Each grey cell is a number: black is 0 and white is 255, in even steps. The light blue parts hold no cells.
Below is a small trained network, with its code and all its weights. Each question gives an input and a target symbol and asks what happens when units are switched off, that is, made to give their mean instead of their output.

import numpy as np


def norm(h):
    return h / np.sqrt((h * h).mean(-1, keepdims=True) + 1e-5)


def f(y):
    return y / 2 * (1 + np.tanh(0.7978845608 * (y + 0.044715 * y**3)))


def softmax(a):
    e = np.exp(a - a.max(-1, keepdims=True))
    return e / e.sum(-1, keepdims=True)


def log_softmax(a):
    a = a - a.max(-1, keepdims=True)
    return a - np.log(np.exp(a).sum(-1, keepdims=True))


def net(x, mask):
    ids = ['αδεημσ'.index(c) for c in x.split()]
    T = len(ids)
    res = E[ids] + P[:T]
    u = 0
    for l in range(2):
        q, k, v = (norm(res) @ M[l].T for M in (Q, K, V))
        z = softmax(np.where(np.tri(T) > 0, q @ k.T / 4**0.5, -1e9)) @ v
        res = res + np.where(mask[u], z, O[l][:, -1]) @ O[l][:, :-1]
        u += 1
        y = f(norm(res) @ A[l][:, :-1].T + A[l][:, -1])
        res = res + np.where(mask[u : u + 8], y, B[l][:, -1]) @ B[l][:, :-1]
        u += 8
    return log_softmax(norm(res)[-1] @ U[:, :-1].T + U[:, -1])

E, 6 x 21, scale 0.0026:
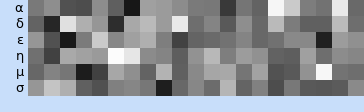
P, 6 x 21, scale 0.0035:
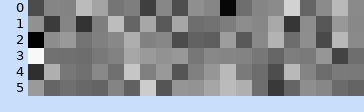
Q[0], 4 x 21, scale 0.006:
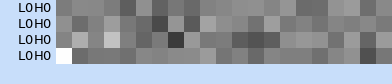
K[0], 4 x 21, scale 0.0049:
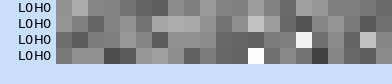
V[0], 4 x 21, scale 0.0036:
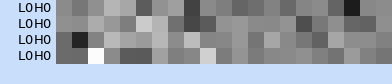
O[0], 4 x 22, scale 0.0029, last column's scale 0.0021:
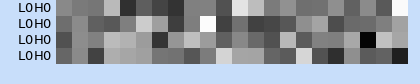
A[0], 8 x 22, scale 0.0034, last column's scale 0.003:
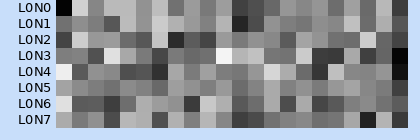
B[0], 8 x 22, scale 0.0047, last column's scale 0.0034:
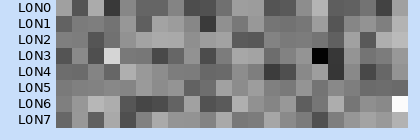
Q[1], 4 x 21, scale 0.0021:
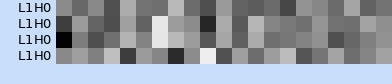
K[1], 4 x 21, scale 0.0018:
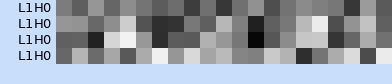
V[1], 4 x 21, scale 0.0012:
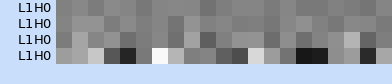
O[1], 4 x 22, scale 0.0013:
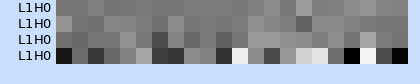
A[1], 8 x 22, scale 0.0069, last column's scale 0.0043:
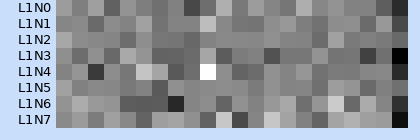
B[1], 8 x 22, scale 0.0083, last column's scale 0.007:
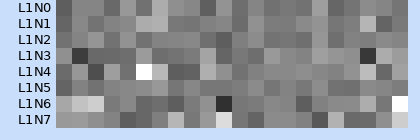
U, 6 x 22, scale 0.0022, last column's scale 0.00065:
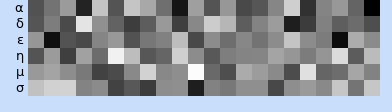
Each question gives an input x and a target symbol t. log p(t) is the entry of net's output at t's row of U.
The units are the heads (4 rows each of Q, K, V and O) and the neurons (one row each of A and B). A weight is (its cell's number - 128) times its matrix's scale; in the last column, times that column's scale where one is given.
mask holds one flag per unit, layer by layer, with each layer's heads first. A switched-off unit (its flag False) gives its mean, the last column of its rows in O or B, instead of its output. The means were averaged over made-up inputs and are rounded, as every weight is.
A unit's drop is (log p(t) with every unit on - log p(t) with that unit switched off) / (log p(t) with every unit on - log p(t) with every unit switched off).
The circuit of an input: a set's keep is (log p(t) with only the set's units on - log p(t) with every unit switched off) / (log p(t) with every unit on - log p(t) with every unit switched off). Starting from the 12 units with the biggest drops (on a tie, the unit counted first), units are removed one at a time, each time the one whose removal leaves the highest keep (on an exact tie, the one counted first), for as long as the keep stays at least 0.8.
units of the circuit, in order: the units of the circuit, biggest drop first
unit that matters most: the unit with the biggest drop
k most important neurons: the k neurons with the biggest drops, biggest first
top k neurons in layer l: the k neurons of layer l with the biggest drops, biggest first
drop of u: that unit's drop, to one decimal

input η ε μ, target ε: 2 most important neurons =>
[L0N0 L1N3]
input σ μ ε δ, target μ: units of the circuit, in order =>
[L0H0 L0N7 L1N7]
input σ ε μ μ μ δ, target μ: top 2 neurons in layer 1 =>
[L1N7 L1N6]
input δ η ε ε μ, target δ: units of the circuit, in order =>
[L0H0 L0N3]
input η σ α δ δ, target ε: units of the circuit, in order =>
[L0H0 L1N3 L0N0]
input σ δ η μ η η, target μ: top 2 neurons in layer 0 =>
[L0N7 L0N1]
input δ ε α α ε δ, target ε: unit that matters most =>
L0N4
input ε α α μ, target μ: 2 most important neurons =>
[L1N7 L0N7]
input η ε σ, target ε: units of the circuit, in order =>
[L0H0 L0N0 L1N3]
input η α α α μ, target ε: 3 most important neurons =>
[L0N6 L1N6 L0N0]
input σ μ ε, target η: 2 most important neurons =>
[L1N4 L0N2]
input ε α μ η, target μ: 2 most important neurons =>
[L0N7 L1N7]
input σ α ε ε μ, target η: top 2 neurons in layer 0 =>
[L0N2 L0N6]
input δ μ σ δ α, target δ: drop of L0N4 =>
0.0
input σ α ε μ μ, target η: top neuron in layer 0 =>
[L0N2]
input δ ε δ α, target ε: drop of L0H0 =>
1.1
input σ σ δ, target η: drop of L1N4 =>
0.1
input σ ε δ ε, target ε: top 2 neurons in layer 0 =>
[L0N4 L0N6]
